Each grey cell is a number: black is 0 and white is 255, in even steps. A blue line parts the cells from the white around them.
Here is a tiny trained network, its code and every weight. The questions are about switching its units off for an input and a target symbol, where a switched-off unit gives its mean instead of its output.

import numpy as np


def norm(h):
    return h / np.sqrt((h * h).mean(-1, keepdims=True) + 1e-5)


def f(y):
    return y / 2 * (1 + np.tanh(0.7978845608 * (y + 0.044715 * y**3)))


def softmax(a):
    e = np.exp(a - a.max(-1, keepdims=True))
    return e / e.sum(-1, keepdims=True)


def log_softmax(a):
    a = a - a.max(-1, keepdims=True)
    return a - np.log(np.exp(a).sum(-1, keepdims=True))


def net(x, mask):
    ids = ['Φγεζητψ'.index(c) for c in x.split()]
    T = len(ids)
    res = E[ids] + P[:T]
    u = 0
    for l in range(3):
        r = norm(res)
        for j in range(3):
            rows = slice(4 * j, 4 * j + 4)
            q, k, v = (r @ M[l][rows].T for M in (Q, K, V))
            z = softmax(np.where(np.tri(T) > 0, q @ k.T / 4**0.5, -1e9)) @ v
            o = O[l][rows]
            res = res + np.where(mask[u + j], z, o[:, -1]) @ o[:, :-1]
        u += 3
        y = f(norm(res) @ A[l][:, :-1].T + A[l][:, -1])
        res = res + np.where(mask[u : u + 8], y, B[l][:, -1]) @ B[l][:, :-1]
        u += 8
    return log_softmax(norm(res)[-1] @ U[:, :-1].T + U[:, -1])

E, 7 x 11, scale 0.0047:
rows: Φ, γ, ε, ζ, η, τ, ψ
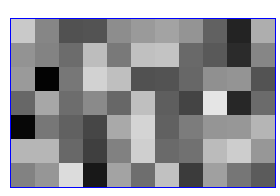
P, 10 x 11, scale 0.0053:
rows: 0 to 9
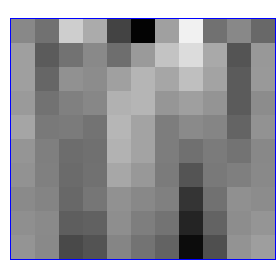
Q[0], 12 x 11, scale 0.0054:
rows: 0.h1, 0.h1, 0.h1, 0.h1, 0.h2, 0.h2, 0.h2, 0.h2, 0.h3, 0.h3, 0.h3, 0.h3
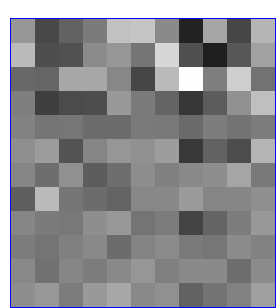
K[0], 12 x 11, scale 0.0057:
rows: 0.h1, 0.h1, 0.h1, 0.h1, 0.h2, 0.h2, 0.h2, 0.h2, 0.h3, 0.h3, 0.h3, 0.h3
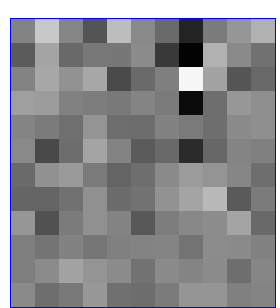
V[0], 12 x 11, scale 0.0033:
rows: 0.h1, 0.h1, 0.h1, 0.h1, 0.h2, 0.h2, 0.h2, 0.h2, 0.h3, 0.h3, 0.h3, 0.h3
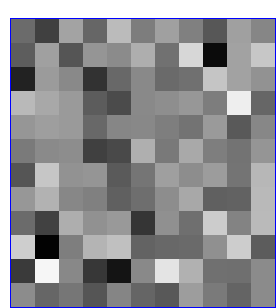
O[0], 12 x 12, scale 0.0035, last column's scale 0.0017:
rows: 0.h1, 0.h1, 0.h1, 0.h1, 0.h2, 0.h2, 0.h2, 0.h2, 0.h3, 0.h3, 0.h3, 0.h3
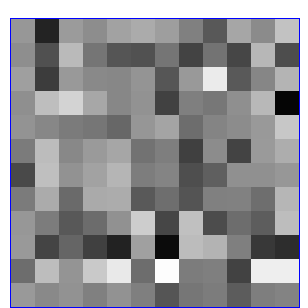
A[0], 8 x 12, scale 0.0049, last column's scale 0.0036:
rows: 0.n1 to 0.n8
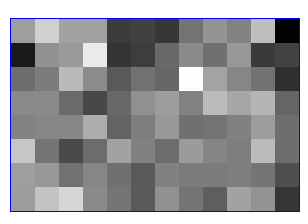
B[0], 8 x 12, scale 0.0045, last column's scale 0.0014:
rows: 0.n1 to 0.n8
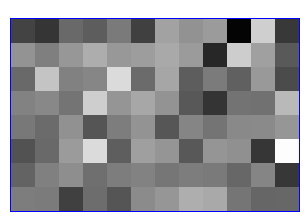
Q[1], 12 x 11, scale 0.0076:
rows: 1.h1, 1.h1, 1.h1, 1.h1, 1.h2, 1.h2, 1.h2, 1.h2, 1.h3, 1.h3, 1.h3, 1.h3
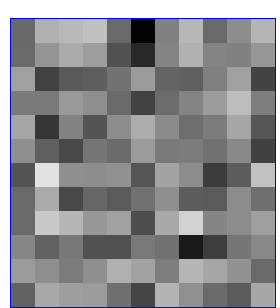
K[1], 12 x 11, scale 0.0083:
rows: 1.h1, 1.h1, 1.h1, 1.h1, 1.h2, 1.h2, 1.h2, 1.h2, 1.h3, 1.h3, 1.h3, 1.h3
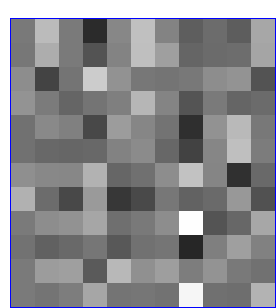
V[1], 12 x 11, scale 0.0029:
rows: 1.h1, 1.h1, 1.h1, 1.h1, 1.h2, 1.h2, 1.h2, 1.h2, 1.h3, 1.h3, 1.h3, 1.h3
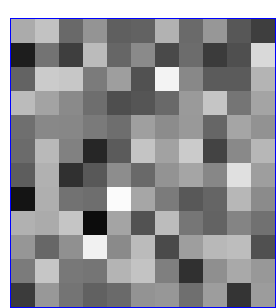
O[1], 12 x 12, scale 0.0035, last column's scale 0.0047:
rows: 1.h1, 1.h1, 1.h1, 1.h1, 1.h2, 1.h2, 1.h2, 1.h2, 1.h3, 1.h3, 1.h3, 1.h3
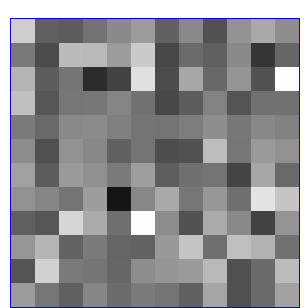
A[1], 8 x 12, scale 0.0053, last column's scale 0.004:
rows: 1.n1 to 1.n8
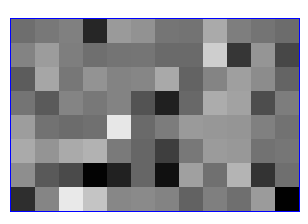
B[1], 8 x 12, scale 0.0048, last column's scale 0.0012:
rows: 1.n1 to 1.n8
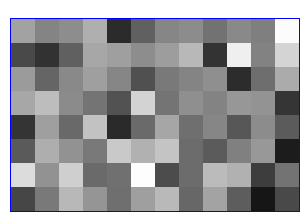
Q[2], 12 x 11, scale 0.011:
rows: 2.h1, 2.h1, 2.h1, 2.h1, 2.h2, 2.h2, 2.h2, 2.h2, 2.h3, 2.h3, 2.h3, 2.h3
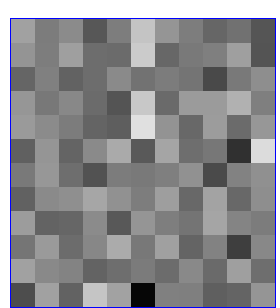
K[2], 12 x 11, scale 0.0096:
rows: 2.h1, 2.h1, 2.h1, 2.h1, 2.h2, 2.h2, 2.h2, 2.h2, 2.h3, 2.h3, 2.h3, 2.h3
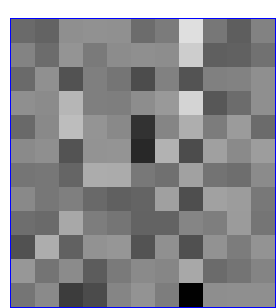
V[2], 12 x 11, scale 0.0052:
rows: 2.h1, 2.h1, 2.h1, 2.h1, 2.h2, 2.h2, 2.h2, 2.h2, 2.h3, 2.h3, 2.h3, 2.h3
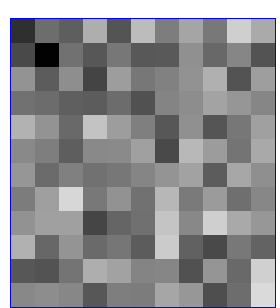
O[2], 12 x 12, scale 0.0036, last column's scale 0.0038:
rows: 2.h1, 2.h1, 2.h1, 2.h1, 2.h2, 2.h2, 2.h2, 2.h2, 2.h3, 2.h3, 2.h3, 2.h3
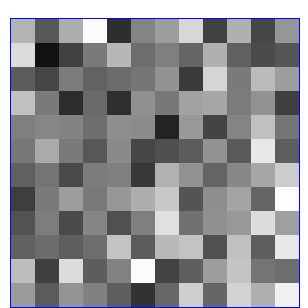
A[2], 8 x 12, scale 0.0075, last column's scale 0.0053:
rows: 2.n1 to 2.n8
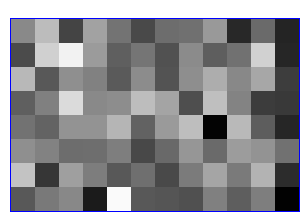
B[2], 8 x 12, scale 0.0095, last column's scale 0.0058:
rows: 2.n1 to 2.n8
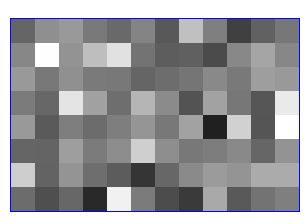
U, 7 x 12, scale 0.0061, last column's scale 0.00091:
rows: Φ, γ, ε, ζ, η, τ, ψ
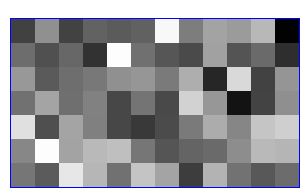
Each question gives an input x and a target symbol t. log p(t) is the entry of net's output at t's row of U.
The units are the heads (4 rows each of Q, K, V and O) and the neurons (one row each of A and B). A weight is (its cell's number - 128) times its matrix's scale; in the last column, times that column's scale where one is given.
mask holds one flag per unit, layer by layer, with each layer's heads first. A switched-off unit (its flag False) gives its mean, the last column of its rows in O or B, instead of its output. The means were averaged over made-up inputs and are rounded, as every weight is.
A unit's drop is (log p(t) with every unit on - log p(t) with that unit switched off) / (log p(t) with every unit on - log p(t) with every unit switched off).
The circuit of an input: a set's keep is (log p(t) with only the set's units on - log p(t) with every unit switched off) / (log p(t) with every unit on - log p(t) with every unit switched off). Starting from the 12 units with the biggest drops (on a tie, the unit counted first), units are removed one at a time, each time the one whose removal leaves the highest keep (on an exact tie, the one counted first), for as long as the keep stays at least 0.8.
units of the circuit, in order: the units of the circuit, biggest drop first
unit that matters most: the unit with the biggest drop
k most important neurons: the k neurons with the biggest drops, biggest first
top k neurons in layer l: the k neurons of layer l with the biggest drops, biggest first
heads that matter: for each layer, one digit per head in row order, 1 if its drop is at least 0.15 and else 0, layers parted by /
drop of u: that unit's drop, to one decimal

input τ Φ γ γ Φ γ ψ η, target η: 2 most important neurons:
[0.n1; 0.n8]
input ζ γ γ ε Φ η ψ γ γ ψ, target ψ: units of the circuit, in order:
[1.h3; 2.n4]
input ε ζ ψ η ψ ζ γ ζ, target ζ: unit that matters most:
1.h3
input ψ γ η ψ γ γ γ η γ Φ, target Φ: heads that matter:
000 / 100 / 000
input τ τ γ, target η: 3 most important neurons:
[0.n1; 0.n8; 1.n2]
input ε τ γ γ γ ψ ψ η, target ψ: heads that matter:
001 / 100 / 000
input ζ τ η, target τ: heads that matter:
000 / 000 / 000
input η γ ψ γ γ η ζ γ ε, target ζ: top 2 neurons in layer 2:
[2.n1; 2.n5]
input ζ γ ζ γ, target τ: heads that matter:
000 / 000 / 100
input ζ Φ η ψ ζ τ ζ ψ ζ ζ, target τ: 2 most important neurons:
[0.n2; 2.n2]
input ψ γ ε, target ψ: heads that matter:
000 / 000 / 001
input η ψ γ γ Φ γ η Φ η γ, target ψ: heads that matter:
000 / 100 / 000
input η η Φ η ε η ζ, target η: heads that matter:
000 / 101 / 001
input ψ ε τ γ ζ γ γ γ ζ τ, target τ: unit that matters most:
1.h1
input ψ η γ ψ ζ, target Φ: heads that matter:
000 / 100 / 001
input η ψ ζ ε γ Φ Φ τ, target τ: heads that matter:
000 / 101 / 000
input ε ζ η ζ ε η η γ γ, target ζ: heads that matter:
001 / 100 / 001
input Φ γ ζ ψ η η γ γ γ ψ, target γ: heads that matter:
000 / 000 / 100
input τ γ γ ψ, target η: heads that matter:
100 / 100 / 000
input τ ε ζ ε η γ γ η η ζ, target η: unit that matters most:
0.n1
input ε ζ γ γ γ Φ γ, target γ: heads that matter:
001 / 100 / 100
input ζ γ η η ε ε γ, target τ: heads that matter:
011 / 100 / 110
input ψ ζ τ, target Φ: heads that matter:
000 / 100 / 001
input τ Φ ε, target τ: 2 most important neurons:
[1.n5; 2.n2]
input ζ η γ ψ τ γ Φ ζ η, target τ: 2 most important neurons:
[0.n2; 2.n2]
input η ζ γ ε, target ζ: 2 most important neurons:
[1.n5; 2.n1]
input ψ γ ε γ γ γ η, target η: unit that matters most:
1.h1
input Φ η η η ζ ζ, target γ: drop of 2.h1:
1.1
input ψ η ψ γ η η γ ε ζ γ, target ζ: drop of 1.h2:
0.2
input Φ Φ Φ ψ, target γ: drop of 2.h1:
0.9
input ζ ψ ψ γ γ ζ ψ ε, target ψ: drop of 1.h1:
0.2
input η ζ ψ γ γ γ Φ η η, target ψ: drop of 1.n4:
0.0
